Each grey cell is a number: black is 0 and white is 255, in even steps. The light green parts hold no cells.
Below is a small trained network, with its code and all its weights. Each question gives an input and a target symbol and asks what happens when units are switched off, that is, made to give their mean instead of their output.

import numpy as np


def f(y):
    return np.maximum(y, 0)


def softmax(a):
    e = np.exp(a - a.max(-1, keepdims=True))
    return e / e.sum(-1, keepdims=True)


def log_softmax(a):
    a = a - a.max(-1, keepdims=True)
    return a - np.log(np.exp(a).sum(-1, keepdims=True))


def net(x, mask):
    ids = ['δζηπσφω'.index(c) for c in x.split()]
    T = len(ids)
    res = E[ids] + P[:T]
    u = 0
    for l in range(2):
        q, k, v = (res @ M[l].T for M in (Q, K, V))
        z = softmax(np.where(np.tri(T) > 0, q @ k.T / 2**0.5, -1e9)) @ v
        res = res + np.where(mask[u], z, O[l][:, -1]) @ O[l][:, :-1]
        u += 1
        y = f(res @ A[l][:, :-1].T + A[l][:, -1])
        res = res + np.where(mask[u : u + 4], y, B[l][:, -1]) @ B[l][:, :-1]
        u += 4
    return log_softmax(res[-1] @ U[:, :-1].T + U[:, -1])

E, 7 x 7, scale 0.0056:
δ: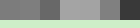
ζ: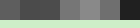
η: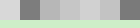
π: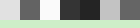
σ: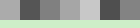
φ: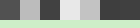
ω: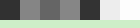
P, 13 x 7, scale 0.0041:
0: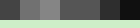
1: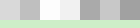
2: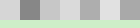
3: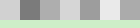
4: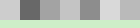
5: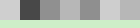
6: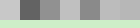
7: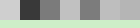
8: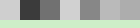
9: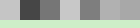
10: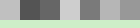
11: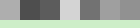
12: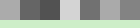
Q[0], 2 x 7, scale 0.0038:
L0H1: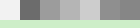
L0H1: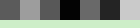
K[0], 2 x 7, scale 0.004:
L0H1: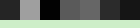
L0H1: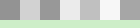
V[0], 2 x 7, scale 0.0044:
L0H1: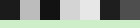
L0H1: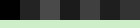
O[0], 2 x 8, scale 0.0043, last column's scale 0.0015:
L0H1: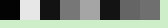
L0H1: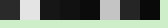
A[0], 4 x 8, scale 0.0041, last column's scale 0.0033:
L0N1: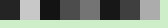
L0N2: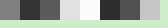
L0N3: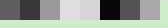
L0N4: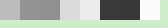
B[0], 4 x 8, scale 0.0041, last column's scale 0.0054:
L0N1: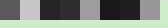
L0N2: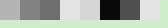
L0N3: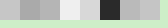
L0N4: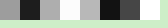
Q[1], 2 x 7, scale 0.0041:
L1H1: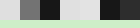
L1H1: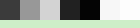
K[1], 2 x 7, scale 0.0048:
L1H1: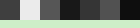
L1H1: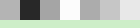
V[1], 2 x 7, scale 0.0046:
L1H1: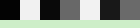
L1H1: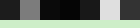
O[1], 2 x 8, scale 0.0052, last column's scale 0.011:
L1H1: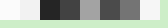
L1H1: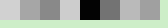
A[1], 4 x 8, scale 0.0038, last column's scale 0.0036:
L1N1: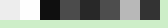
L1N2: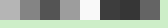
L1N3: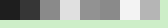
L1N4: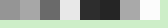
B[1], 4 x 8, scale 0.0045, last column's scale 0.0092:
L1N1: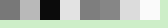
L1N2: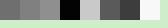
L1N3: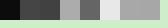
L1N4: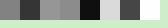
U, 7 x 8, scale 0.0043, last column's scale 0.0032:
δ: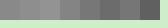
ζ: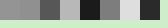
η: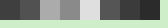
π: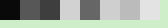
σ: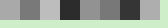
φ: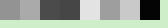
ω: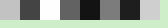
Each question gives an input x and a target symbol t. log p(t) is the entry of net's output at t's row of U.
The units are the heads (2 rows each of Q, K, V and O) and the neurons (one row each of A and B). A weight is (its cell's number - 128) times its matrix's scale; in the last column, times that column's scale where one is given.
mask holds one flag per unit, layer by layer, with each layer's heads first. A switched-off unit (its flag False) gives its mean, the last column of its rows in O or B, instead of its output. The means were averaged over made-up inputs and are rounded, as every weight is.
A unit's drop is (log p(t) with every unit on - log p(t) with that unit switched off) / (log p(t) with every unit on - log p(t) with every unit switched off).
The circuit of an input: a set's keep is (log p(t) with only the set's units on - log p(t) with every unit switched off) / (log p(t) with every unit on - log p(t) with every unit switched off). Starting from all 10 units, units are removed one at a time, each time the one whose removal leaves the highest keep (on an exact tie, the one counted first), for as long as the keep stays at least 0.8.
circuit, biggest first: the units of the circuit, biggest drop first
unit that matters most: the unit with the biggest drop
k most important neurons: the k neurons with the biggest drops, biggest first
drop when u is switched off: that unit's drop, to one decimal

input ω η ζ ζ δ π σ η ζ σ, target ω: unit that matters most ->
L1N1
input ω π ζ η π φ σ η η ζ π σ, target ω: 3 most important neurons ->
[L1N1; L1N4; L0N4]
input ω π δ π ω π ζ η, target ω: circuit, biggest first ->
[L0H1; L1N1; L1H1; L0N4]
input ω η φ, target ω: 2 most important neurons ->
[L1N1; L1N4]
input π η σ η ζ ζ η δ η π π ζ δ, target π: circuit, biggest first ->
[L1H1; L1N3; L0H1]
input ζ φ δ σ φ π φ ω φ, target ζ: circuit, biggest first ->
[L0H1; L1H1; L0N1; L1N1]
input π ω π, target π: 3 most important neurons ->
[L1N3; L1N2; L0N2]
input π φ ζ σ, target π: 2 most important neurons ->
[L1N3; L1N2]
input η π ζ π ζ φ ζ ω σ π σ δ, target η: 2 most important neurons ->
[L1N1; L1N4]
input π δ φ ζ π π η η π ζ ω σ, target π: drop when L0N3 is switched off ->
0.0
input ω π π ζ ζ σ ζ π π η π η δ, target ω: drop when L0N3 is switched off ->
0.1
